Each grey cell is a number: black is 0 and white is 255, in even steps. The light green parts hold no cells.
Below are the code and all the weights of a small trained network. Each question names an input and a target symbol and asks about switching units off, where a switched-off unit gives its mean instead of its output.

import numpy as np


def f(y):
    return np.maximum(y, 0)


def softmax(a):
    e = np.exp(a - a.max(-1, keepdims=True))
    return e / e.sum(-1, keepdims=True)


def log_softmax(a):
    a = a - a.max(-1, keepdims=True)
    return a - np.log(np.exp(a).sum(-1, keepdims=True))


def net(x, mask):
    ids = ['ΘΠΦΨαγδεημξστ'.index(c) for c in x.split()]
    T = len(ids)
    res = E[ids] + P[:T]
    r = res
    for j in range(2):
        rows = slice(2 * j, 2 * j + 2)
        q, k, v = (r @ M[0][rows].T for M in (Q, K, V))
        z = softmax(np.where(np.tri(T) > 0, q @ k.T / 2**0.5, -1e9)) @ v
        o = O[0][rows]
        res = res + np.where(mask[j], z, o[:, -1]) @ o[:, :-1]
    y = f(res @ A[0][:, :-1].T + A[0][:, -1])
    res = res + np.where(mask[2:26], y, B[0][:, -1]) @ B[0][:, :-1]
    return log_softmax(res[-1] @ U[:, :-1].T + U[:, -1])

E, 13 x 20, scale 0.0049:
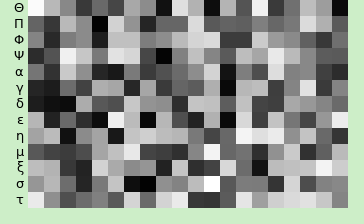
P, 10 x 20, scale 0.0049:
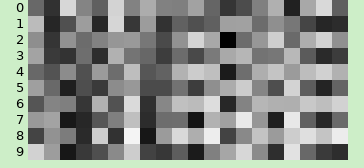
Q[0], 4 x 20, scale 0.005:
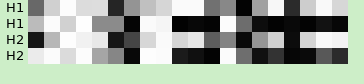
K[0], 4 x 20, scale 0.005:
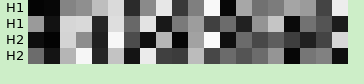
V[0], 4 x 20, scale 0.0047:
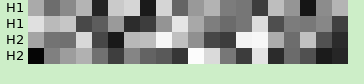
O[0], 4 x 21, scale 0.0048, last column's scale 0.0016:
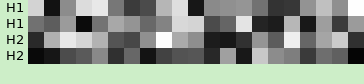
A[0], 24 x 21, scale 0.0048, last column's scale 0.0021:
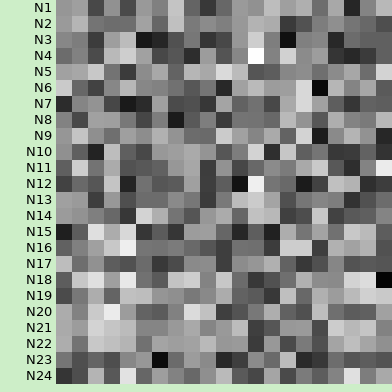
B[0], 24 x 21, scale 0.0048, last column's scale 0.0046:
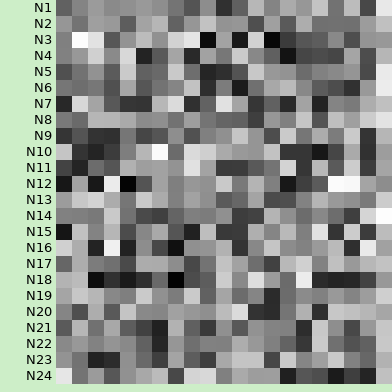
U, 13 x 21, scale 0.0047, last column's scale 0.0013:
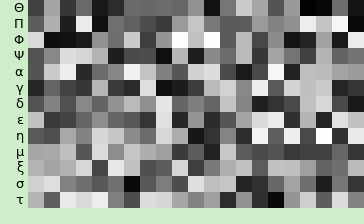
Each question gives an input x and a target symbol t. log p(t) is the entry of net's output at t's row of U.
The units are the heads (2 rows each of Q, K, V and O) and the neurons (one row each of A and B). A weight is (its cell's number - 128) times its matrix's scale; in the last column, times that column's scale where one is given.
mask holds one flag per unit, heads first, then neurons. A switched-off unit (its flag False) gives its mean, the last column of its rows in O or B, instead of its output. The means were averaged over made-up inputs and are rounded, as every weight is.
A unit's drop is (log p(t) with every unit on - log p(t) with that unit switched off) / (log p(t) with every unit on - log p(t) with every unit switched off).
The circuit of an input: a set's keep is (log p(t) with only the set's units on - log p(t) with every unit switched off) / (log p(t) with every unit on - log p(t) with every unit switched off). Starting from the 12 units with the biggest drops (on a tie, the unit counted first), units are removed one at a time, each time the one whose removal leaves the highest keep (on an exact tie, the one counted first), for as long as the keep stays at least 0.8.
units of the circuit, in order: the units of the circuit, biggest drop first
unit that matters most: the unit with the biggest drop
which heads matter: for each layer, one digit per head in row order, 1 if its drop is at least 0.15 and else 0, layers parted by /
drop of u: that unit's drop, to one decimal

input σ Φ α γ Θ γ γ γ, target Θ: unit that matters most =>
H1
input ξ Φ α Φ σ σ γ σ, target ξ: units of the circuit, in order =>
(H2, N13, N2)
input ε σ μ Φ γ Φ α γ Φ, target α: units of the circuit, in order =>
(N7, H1, H2)
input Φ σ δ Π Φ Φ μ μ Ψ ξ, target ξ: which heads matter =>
01
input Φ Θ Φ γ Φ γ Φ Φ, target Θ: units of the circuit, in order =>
(H1, N14)
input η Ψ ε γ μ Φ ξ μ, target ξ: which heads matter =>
01
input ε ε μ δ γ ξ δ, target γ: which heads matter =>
11
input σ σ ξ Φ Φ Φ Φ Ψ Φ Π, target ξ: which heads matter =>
01
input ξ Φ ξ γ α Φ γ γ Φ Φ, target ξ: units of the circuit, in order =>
(H2, N13, N1)
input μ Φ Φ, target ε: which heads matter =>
11
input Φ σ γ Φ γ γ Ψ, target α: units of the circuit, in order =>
(H1, N7)
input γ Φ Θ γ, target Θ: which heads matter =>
10
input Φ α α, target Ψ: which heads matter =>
11
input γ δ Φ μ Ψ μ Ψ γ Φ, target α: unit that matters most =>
N7
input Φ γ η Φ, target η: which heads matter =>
01
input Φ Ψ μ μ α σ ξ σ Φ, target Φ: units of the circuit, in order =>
(H1, H2)
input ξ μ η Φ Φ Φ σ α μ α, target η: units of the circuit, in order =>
(H2, N11)
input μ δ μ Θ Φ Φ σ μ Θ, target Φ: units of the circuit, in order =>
(H2, H1, N24)
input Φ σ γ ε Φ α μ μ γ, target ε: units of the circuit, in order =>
(H1, H2, N6, N16)
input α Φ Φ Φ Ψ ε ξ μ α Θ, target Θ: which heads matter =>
10
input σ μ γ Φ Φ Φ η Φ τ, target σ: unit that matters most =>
N18
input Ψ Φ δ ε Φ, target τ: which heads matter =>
10
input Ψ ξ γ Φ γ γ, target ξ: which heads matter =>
01
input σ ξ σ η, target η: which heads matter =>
11
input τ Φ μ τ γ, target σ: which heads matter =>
01
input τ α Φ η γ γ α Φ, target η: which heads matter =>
01
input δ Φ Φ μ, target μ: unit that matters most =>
N3
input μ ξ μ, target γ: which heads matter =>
11
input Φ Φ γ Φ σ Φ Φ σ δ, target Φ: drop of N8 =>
0.0
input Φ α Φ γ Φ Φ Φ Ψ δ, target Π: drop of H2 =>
0.6
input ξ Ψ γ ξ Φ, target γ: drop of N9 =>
0.1
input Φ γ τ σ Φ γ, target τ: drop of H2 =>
1.1
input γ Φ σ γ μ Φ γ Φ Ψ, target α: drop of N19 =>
0.2
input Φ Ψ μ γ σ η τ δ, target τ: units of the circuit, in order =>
(H2)
